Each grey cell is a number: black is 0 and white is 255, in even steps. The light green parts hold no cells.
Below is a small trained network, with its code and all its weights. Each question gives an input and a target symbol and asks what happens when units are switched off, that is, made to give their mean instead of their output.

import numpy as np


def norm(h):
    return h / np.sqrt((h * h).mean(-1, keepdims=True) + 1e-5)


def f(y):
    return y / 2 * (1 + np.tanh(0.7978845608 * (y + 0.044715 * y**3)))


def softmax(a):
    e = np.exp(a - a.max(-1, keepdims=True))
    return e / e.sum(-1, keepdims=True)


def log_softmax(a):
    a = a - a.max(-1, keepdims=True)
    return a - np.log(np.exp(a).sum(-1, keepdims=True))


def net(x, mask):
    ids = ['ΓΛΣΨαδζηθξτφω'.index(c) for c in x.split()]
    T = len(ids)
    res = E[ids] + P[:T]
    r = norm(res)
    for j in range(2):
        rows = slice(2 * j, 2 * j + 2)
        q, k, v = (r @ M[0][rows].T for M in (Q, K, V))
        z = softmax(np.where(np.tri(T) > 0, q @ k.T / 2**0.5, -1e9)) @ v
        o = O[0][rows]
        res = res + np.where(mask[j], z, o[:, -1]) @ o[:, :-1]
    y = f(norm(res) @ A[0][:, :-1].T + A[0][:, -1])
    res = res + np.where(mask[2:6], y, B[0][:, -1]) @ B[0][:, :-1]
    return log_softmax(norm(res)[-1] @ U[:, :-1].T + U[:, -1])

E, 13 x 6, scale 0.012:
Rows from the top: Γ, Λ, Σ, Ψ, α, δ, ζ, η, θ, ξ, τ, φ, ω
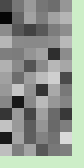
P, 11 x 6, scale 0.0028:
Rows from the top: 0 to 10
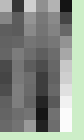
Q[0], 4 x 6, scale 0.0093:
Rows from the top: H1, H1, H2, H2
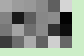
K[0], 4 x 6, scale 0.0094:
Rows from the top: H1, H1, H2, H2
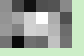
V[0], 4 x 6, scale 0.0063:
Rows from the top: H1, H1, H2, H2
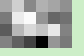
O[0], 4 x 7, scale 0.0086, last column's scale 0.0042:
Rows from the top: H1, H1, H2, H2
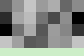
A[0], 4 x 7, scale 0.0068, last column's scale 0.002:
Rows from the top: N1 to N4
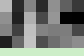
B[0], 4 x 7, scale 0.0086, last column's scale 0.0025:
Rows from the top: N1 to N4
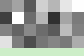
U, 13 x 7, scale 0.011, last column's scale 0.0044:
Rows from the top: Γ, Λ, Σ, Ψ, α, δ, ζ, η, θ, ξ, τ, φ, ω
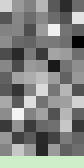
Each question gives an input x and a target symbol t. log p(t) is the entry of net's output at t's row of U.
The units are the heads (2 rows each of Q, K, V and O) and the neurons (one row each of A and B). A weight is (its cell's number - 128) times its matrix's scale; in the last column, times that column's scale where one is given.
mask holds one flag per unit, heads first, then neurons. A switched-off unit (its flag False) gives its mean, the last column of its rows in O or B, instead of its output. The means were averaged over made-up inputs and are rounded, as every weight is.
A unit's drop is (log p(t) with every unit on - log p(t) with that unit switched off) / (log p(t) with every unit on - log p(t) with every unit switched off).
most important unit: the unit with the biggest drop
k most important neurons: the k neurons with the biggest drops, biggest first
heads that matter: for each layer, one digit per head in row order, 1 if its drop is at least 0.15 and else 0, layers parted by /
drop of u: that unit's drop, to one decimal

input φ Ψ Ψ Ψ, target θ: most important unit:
H2
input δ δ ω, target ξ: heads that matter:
00
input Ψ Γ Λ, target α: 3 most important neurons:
N4, N1, N2
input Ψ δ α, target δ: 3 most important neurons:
N1, N3, N4
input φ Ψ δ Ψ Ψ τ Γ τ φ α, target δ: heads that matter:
10
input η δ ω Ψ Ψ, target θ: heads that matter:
11
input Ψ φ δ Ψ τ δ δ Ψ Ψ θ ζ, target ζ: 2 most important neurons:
N2, N1
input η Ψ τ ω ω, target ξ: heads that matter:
10
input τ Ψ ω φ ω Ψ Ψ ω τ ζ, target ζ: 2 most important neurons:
N2, N4
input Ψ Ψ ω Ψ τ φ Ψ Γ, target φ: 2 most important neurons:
N4, N1
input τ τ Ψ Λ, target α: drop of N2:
0.0
